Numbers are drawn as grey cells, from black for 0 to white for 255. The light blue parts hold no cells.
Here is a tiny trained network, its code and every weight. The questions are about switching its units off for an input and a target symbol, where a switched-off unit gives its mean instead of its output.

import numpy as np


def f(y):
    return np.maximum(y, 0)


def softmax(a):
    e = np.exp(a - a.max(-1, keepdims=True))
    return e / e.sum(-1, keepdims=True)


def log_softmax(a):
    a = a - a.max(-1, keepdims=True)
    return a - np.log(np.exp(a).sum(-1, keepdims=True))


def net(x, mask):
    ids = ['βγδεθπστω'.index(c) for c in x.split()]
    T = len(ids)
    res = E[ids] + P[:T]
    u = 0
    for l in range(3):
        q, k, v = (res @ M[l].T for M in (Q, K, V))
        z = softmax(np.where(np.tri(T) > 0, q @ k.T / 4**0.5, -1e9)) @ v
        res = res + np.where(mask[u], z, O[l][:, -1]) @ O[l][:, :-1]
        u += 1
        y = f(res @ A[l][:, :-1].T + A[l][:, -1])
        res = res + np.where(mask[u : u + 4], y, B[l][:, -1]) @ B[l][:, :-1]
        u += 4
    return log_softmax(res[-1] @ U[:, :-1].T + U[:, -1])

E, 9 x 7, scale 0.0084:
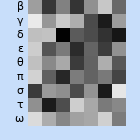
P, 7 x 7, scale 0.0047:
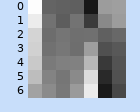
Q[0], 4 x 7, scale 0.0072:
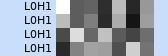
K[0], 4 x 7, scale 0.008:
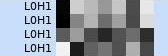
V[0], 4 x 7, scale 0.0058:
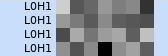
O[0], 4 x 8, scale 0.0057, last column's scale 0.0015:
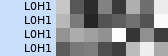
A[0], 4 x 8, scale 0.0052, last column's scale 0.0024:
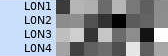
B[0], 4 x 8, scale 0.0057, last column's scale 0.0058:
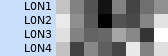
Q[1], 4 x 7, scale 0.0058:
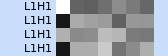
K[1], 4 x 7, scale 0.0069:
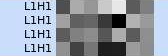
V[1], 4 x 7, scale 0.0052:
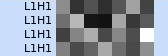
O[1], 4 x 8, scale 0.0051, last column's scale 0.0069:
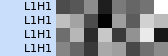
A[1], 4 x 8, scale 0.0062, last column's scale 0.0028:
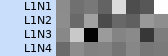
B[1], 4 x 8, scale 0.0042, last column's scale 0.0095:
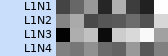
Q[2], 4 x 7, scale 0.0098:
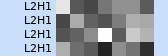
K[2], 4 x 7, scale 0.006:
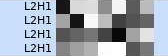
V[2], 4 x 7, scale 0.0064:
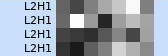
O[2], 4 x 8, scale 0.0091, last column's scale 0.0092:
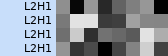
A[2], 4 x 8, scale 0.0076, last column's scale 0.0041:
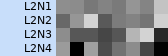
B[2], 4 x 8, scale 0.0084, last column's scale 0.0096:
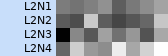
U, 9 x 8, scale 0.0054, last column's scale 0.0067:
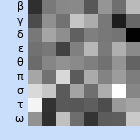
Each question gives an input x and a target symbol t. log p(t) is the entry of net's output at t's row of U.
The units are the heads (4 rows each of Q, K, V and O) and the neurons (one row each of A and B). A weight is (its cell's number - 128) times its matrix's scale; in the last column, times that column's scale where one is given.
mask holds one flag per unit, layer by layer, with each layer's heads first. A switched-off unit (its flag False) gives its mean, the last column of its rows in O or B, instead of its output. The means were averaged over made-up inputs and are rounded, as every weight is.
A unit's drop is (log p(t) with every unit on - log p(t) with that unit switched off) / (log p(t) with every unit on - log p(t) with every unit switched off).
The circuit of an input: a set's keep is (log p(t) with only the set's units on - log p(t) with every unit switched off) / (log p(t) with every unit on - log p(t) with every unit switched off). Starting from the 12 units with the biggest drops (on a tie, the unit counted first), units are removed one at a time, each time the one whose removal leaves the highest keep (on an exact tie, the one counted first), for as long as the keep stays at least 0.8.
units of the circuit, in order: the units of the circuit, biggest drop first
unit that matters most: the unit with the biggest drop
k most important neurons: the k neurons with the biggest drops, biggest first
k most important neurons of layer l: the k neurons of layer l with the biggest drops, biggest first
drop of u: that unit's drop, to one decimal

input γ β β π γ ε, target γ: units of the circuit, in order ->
[L2H1, L1N3]
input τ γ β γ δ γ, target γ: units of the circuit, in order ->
[L2H1, L0H1]
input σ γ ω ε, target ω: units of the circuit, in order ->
[L2H1, L2N2]
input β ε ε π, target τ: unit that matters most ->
L2N4
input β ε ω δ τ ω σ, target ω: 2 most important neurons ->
[L0N3, L0N2]
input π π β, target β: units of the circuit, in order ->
[L2N3, L0H1, L2H1, L0N4]
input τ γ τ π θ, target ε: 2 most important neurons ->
[L2N4, L0N2]
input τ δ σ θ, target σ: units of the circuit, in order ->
[L1H1, L2H1, L0N4]
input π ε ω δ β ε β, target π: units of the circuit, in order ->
[L2H1, L2N4, L1H1, L0N2]
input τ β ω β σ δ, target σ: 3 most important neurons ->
[L0N2, L0N3, L0N4]
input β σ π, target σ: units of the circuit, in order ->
[L1H1, L2H1]
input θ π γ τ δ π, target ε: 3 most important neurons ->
[L0N2, L2N4, L2N3]
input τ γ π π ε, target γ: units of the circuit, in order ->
[L2H1, L0N4, L0H1]
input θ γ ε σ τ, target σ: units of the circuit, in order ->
[L1H1, L0H1, L2H1]
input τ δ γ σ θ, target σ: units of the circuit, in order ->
[L1H1, L2H1, L0H1]
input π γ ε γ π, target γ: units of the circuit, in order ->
[L2H1]
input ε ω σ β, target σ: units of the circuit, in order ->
[L1H1, L0H1, L2H1]
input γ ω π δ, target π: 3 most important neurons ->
[L2N4, L0N2, L0N3]
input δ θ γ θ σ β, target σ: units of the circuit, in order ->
[L1H1, L2H1, L0H1]
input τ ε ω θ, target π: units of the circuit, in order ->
[L2N4, L2H1, L1H1, L0N2]
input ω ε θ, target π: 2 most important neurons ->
[L2N4, L0N4]
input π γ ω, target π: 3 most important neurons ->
[L0N2, L2N4, L0N3]
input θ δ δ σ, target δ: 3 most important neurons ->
[L0N3, L0N2, L0N4]
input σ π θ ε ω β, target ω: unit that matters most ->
L0H1
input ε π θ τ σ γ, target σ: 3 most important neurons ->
[L0N3, L0N2, L1N1]
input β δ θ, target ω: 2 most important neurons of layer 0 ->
[L0N4, L0N2]
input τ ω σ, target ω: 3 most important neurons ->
[L0N3, L2N4, L0N2]
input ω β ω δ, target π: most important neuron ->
[L2N4]
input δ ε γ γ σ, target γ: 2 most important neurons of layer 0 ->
[L0N3, L0N4]
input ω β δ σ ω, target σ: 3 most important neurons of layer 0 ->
[L0N3, L0N4, L0N2]
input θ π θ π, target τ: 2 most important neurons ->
[L0N2, L2N4]
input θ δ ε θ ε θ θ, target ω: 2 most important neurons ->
[L2N4, L2N2]
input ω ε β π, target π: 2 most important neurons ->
[L2N4, L0N4]
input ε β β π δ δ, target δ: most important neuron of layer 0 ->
[L0N2]
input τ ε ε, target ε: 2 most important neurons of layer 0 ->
[L0N4, L0N2]
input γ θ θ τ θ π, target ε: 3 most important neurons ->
[L2N4, L0N2, L2N3]
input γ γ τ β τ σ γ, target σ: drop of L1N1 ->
0.2
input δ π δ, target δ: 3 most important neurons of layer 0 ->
[L0N2, L0N3, L0N4]
